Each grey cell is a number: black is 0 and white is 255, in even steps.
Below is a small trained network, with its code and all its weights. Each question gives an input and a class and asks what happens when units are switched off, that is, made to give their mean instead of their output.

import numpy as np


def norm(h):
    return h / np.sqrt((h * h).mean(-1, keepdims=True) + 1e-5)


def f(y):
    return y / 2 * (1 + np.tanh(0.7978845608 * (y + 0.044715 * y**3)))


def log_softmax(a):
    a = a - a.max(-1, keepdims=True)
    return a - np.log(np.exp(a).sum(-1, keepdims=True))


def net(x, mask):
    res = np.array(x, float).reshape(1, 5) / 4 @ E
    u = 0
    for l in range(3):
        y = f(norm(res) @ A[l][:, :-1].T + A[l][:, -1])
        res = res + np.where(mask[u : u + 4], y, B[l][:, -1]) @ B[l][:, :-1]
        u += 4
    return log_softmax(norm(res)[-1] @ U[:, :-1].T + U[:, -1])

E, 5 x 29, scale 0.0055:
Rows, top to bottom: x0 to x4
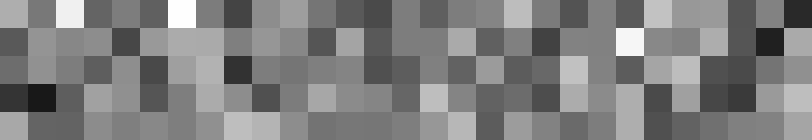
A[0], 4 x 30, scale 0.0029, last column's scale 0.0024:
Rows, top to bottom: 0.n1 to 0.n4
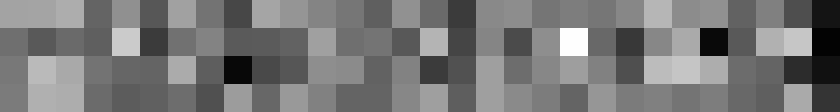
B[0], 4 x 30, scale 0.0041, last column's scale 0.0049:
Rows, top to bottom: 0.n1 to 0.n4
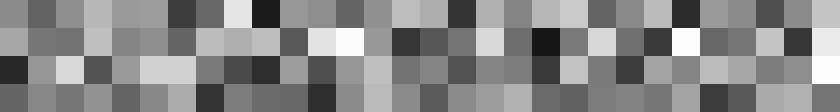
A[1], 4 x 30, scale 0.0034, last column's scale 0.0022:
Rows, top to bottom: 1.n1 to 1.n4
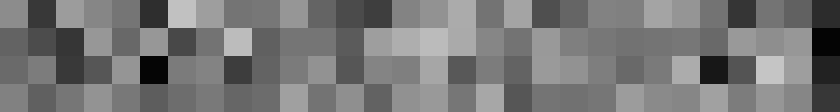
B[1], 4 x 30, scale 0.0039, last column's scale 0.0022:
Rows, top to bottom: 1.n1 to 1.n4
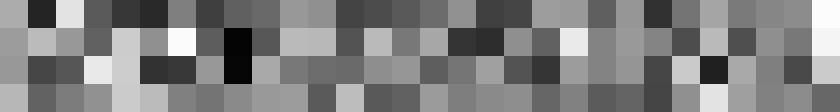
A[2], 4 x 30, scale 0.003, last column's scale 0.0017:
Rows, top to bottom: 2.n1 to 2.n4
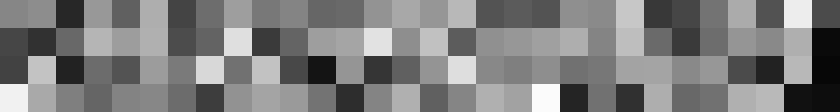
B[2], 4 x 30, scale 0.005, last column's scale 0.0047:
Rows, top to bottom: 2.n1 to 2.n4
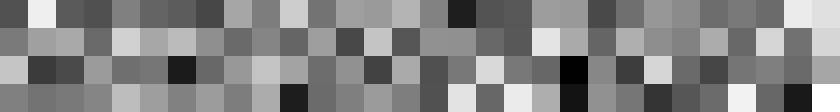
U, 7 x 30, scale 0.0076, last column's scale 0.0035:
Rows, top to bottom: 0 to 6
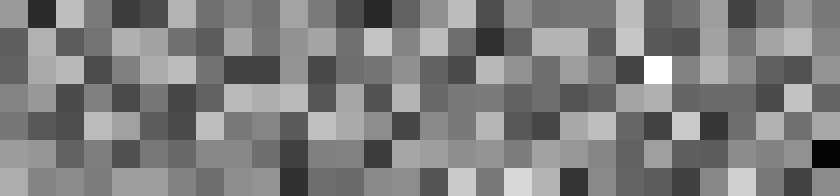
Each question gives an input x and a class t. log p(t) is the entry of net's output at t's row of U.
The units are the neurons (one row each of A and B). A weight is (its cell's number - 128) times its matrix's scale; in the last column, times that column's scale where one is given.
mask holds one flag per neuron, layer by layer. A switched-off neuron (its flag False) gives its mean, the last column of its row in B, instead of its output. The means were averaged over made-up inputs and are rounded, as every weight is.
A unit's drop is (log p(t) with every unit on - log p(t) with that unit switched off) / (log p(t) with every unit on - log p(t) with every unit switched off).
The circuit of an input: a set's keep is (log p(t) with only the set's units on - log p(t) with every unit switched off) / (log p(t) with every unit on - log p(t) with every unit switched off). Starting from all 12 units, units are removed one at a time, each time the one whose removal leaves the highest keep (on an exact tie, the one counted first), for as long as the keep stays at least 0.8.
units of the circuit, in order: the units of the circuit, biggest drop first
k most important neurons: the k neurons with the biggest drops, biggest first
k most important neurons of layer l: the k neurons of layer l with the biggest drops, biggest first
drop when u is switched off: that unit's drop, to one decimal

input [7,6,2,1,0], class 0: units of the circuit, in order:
1.n1
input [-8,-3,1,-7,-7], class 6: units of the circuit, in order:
2.n4, 2.n1, 0.n3
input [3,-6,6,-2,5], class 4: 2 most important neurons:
0.n2, 1.n3
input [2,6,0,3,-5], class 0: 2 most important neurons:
1.n1, 2.n1
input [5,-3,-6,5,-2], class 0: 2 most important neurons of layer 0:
0.n1, 0.n2
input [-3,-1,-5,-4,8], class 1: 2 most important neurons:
2.n1, 1.n2
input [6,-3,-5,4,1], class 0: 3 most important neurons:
1.n1, 0.n2, 0.n1
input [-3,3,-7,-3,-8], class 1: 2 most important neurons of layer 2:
2.n1, 2.n3
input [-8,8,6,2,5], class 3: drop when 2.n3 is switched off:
0.7
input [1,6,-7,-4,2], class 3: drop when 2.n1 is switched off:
0.2
